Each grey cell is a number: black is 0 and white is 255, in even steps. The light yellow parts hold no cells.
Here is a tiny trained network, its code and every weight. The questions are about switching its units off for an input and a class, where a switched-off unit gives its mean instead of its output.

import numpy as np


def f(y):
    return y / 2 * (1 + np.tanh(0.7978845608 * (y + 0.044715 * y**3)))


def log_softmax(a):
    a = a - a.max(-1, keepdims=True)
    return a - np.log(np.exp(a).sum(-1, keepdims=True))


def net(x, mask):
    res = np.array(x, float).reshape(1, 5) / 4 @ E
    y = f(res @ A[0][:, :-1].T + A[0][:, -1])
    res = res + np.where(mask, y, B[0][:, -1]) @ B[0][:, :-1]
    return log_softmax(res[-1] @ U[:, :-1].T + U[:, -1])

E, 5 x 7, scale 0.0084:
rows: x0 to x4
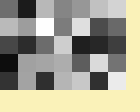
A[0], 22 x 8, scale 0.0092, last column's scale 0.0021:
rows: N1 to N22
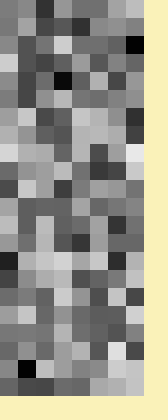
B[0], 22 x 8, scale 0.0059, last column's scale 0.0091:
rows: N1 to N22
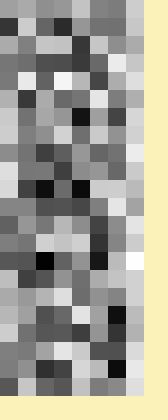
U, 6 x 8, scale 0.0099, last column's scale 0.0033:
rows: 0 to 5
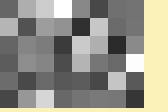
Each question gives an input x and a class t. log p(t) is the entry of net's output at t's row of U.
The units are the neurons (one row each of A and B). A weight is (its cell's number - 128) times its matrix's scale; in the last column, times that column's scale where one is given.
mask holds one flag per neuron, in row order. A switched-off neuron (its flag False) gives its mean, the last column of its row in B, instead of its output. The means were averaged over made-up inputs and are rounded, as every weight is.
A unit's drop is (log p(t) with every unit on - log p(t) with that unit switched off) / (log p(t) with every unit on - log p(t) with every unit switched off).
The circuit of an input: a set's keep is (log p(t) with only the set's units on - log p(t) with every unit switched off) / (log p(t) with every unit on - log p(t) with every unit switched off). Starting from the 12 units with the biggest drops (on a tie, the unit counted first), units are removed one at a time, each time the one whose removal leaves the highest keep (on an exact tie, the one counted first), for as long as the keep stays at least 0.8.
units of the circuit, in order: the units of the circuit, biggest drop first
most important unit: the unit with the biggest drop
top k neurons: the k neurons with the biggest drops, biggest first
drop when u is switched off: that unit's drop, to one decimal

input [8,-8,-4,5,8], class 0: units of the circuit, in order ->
(N20)
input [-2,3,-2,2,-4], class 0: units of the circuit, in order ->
(N21, N13)
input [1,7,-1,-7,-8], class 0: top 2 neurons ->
(N13, N5)
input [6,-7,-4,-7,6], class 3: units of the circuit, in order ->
(N22, N20)
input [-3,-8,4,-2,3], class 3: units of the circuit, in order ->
(N2, N1)
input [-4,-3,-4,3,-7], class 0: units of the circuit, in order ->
(N5, N14)
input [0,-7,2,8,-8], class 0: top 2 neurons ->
(N5, N14)
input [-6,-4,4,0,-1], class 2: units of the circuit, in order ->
(N18, N2)
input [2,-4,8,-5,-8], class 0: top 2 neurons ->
(N5, N14)
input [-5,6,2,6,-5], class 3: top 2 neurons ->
(N15, N10)
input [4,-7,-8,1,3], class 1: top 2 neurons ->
(N7, N8)
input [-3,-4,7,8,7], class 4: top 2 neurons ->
(N15, N16)
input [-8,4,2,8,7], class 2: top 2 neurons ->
(N18, N10)
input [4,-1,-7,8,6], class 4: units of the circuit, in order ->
(N11)
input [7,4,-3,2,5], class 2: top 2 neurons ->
(N21, N5)
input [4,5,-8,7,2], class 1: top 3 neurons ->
(N11, N7, N8)
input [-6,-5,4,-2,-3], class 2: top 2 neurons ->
(N18, N2)
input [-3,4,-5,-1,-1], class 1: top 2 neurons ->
(N7, N21)
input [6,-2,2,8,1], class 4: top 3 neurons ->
(N15, N16, N18)
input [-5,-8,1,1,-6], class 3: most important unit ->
N2
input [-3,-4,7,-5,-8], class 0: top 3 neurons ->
(N5, N14, N13)
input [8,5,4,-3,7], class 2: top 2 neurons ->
(N21, N5)
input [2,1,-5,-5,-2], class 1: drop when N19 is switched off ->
-0.1
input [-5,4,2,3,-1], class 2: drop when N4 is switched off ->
0.2
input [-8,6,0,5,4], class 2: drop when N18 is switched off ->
0.4
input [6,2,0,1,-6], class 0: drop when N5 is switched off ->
0.3
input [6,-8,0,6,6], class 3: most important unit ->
N22
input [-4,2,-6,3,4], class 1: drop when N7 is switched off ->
0.3
